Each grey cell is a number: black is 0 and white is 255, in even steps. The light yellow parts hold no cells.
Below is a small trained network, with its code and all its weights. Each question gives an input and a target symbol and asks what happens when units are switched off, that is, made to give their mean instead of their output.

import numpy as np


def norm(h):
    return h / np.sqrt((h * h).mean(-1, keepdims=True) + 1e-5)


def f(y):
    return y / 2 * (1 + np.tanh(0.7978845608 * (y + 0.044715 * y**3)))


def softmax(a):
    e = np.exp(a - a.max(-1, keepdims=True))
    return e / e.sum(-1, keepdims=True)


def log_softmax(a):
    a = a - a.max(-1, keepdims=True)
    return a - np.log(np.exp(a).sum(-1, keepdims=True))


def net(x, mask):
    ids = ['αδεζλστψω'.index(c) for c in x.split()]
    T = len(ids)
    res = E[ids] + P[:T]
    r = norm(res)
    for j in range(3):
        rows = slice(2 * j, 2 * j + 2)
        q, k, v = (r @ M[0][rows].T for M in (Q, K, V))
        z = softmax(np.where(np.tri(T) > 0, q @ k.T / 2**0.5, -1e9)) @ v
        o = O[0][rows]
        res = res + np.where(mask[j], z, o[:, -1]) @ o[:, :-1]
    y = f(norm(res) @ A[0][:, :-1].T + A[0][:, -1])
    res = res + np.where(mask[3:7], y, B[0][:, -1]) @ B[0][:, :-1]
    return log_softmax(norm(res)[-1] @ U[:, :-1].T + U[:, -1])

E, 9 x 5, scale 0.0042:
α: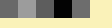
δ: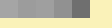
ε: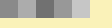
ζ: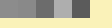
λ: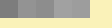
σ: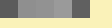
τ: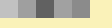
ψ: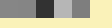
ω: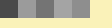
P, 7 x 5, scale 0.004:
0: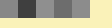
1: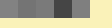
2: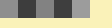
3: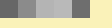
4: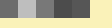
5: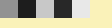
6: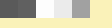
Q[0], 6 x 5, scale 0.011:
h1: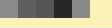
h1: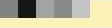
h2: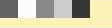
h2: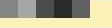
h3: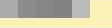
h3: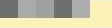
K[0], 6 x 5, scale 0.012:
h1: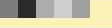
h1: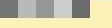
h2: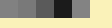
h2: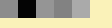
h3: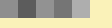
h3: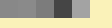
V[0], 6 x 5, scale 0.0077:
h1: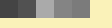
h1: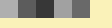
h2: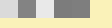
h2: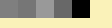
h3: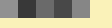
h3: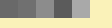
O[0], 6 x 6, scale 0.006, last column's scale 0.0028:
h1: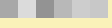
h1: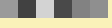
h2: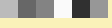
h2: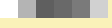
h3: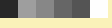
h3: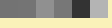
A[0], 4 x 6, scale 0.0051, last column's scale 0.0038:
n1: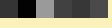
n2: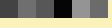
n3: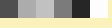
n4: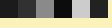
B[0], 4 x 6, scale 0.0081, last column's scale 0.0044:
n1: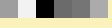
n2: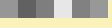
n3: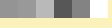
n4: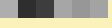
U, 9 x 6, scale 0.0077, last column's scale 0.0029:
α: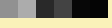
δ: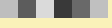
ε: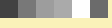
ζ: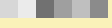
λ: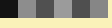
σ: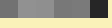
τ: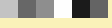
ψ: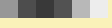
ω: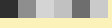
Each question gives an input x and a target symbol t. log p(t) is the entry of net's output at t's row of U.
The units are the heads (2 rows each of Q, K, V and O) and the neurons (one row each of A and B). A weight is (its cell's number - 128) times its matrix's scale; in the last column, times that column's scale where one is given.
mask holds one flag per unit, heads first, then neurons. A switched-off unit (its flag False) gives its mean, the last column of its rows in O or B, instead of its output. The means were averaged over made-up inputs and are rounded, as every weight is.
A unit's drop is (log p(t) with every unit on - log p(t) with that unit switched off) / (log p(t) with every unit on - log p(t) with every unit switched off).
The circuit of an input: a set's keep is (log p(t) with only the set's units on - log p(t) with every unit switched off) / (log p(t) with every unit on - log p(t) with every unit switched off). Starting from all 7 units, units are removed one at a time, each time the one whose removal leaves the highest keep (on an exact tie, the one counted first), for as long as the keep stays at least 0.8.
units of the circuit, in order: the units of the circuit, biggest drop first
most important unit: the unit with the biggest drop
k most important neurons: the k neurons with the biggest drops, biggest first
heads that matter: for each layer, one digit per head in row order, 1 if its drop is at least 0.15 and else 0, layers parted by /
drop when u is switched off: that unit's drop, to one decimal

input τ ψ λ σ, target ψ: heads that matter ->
110
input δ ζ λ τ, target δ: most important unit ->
h1
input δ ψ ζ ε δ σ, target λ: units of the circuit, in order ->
(h2; n1)
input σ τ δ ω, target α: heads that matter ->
100
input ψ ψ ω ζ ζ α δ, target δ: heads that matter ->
110
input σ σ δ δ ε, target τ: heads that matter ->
010
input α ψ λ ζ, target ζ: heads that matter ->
011
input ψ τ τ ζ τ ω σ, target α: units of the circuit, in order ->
(h1; n1)
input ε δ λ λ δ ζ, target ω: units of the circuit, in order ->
(h1; h2; n1)
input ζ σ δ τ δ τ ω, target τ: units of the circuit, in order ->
(h2; h1)
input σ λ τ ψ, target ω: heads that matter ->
010
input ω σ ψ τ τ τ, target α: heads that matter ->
110
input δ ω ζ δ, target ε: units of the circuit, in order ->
(h2; n2)
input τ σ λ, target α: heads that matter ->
100
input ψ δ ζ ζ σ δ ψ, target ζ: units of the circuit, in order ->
(h2)
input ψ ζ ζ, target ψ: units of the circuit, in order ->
(h2; n4)
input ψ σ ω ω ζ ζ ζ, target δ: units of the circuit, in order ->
(h1; n1; h2)
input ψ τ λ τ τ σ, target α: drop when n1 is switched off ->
0.7
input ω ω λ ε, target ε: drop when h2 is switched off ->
1.0
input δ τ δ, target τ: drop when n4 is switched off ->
0.0
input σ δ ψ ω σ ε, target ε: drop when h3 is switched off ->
0.1
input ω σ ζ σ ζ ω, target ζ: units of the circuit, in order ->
(h1)
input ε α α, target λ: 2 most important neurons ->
(n1; n2)
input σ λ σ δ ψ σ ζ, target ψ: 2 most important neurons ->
(n4; n1)
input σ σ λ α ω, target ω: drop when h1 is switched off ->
0.1
